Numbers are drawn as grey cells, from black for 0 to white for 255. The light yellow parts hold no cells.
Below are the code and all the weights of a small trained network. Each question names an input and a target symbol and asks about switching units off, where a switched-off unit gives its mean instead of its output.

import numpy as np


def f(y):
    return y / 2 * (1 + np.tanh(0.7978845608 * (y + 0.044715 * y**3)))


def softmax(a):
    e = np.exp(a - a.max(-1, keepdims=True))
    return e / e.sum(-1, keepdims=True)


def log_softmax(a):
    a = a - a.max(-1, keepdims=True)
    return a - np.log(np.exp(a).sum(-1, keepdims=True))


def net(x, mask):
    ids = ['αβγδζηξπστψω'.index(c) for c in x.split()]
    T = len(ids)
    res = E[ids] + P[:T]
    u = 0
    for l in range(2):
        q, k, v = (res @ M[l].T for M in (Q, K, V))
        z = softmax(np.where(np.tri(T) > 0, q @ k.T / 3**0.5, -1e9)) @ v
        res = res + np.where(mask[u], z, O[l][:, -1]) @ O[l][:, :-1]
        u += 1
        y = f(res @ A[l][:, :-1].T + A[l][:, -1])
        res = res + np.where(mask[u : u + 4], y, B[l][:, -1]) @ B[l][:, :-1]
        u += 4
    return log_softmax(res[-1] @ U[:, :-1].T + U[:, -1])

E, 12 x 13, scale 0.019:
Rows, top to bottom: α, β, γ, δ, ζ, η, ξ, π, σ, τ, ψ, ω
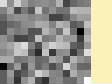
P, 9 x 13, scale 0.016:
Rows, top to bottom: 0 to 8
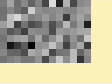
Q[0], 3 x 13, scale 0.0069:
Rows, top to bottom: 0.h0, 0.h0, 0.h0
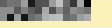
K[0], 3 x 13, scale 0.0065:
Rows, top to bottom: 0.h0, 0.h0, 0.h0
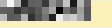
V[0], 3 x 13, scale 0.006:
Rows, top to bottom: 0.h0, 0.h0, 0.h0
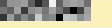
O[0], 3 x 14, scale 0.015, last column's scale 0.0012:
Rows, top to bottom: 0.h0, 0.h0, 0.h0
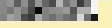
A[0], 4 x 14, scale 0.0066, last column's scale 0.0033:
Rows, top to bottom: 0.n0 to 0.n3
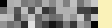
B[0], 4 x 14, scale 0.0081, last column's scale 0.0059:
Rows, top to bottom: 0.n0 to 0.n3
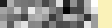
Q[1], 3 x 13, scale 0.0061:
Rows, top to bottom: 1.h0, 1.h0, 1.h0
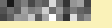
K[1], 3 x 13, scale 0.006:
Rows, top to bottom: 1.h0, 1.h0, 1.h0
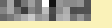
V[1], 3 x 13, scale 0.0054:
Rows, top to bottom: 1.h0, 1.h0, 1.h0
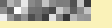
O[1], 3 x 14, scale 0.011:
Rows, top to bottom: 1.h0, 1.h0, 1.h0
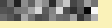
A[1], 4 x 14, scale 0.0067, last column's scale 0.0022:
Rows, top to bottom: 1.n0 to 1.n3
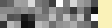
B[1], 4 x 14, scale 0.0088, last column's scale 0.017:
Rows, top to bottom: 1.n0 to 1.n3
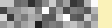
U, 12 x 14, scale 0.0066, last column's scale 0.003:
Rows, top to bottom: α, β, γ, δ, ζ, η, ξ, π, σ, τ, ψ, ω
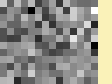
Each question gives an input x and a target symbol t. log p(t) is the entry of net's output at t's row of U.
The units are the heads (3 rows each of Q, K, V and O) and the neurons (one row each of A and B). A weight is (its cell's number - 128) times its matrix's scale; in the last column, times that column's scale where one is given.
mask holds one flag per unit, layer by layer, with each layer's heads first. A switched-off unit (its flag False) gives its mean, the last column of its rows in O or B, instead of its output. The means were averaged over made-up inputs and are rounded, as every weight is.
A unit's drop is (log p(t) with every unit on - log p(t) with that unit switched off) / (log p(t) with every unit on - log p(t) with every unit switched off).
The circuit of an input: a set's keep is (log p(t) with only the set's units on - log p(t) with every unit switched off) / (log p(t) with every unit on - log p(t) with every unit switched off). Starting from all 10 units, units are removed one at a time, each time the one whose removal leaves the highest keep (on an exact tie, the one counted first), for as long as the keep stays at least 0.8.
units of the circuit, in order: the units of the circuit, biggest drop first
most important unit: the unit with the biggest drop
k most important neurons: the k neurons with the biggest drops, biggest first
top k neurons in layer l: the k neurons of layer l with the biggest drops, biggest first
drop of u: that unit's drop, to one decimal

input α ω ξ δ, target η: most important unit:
1.h0
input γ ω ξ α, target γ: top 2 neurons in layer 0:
0.n2; 0.n3
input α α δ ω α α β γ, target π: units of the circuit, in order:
0.h0; 0.n3; 1.n0
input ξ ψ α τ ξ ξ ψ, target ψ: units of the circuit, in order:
1.h0; 1.n3; 1.n0
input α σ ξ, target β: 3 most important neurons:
0.n0; 1.n3; 1.n2
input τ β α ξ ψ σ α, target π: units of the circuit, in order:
0.h0; 0.n1; 1.h0
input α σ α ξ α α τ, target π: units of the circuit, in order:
0.h0; 0.n1
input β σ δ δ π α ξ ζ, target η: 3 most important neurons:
1.n0; 1.n3; 0.n1
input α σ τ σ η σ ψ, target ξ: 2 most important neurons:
0.n1; 0.n2
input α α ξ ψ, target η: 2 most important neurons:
1.n0; 0.n2
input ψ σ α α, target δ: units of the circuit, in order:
1.h0; 1.n2; 0.h0; 0.n0
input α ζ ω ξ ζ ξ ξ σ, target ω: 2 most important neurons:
1.n0; 0.n2
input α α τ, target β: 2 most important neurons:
0.n0; 1.n0
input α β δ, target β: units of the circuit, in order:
0.n0
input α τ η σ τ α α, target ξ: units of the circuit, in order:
0.h0; 0.n1
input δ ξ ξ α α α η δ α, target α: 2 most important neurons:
1.n0; 0.n0
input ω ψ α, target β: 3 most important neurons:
1.n3; 0.n1; 1.n2
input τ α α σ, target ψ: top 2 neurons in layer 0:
0.n1; 0.n2
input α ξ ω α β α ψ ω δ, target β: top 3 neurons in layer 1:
1.n3; 1.n2; 1.n1
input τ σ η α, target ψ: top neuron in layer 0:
0.n1
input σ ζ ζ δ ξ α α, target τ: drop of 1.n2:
0.5
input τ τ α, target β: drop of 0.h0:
0.3
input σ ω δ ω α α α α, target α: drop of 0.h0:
1.0
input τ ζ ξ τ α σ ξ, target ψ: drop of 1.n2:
0.0
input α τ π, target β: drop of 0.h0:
0.1
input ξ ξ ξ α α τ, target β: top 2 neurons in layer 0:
0.n0; 0.n2
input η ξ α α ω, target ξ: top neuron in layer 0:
0.n3
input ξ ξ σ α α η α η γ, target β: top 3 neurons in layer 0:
0.n1; 0.n0; 0.n2
